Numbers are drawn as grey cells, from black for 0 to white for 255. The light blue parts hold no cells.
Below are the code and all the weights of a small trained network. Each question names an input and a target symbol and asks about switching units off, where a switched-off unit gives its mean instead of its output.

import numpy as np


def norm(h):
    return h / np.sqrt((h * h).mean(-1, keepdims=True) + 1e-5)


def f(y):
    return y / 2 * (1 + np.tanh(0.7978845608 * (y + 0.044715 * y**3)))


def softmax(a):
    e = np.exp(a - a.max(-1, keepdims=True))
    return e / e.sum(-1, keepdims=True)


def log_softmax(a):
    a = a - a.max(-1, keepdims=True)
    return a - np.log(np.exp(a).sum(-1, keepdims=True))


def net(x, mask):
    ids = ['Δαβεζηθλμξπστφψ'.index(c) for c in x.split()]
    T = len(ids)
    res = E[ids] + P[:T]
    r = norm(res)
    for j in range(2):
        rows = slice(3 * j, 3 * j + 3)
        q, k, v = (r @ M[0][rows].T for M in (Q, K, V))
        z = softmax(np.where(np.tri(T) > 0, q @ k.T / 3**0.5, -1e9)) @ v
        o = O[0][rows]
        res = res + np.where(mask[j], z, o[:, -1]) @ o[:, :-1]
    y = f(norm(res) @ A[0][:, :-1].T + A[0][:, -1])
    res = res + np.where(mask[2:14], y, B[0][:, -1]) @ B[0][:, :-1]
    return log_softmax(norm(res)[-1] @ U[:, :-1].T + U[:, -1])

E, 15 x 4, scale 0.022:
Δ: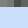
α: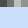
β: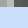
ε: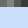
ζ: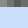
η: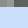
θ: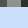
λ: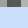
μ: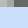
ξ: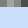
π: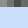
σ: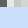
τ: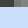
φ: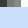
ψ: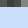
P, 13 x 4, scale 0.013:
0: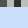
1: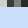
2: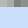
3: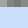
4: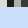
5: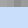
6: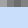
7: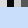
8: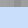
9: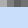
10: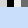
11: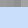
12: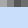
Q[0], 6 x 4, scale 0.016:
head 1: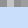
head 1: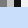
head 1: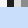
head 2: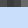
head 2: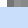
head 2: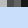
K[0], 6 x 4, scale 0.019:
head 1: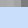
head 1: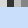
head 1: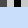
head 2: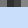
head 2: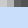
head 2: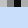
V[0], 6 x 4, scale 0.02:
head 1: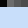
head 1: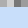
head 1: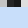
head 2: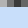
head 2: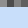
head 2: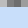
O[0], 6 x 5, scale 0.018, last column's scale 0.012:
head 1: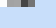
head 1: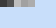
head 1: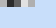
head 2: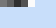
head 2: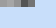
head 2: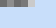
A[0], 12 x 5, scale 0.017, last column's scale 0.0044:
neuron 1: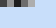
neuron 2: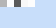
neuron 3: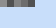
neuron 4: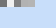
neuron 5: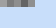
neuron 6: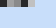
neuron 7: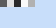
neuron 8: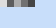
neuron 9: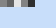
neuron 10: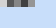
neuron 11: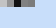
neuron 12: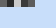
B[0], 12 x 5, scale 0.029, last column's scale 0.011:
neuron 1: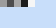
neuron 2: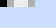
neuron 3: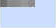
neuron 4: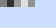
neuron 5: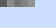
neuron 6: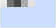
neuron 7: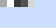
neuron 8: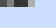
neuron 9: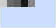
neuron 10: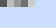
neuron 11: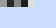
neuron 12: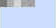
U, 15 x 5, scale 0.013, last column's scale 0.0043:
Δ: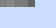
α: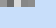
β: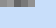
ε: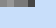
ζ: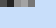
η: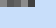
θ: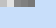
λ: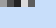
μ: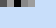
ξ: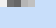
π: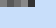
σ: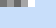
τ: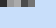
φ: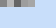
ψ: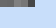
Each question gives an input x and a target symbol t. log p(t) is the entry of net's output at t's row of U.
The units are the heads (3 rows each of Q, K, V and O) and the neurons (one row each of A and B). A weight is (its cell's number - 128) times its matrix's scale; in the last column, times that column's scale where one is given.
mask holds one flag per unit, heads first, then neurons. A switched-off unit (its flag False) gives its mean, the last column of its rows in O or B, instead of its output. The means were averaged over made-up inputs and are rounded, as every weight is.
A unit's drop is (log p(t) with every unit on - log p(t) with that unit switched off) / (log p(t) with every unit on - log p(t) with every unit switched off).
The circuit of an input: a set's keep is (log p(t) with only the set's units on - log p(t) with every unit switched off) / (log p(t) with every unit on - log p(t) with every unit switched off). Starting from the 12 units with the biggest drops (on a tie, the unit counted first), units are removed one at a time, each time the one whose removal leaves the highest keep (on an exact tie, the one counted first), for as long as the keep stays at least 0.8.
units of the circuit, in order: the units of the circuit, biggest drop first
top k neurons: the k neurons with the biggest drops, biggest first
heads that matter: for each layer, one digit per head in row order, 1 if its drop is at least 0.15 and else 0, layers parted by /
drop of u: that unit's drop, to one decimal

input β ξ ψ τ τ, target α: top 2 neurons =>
(neuron 12; neuron 7)
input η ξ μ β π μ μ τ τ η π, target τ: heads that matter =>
10
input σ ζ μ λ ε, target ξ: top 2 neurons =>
(neuron 6; neuron 11)
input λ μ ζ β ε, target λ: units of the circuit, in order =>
(head 1)
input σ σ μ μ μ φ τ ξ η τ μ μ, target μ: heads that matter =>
10
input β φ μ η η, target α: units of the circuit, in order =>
(neuron 12; head 1)
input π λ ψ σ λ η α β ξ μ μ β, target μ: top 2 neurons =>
(neuron 7; neuron 11)
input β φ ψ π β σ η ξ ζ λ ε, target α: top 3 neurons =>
(neuron 12; neuron 7; neuron 11)
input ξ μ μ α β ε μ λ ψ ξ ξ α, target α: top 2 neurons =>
(neuron 7; neuron 4)
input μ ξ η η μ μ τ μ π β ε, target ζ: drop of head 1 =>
0.7
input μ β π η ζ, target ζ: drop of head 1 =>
0.6
